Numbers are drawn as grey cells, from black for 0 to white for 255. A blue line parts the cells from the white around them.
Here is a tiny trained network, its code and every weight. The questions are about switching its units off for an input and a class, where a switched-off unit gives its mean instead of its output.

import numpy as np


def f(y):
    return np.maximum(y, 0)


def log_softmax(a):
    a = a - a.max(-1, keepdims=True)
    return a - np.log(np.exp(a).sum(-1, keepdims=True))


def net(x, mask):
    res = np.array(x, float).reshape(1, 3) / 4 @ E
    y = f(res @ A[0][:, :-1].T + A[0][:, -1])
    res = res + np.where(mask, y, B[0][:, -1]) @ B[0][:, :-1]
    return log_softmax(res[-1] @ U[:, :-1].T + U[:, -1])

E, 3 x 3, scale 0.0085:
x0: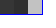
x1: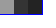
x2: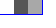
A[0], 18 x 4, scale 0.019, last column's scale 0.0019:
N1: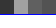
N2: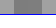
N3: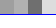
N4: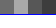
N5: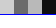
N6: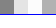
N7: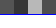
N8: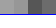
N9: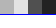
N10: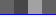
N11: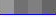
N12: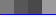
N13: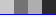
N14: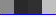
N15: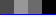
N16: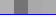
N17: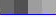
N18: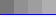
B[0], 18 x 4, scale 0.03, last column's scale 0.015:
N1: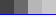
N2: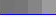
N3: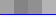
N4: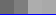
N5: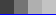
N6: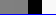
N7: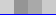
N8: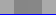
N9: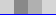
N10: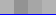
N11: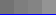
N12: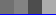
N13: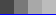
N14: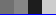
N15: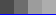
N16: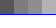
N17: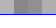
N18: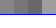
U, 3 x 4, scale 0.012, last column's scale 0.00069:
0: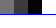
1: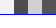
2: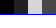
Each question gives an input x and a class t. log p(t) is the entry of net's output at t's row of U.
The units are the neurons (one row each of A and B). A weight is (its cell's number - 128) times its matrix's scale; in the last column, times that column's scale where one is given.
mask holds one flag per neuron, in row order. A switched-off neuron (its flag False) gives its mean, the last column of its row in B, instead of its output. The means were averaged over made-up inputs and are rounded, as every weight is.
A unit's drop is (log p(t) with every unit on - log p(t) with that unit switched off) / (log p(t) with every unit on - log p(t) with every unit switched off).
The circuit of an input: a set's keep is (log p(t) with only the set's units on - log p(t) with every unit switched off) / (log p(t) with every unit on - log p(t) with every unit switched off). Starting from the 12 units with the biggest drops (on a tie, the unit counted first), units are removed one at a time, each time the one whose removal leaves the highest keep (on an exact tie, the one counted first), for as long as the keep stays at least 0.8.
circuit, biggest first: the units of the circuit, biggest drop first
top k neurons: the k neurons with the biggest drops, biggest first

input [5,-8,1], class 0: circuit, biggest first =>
(N6)
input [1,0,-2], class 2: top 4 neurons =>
(N6, N9, N7, N14)
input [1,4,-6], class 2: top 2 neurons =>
(N6, N1)
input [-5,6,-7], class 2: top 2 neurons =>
(N6, N1)
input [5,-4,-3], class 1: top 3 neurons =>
(N7, N14, N10)
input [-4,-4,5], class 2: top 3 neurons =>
(N5, N13, N14)
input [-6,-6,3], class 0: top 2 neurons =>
(N6, N7)
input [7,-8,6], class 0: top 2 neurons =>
(N6, N9)
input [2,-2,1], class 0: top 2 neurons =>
(N9, N3)
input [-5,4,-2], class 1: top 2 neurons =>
(N6, N9)
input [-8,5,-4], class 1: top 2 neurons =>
(N9, N6)
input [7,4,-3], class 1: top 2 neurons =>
(N6, N7)
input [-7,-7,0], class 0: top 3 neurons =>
(N6, N7, N10)
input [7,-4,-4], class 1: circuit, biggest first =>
(N7)
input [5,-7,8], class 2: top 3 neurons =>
(N5, N13, N14)
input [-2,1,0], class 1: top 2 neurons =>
(N6, N14)
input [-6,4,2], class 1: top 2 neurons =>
(N6, N9)
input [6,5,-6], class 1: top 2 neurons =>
(N6, N7)
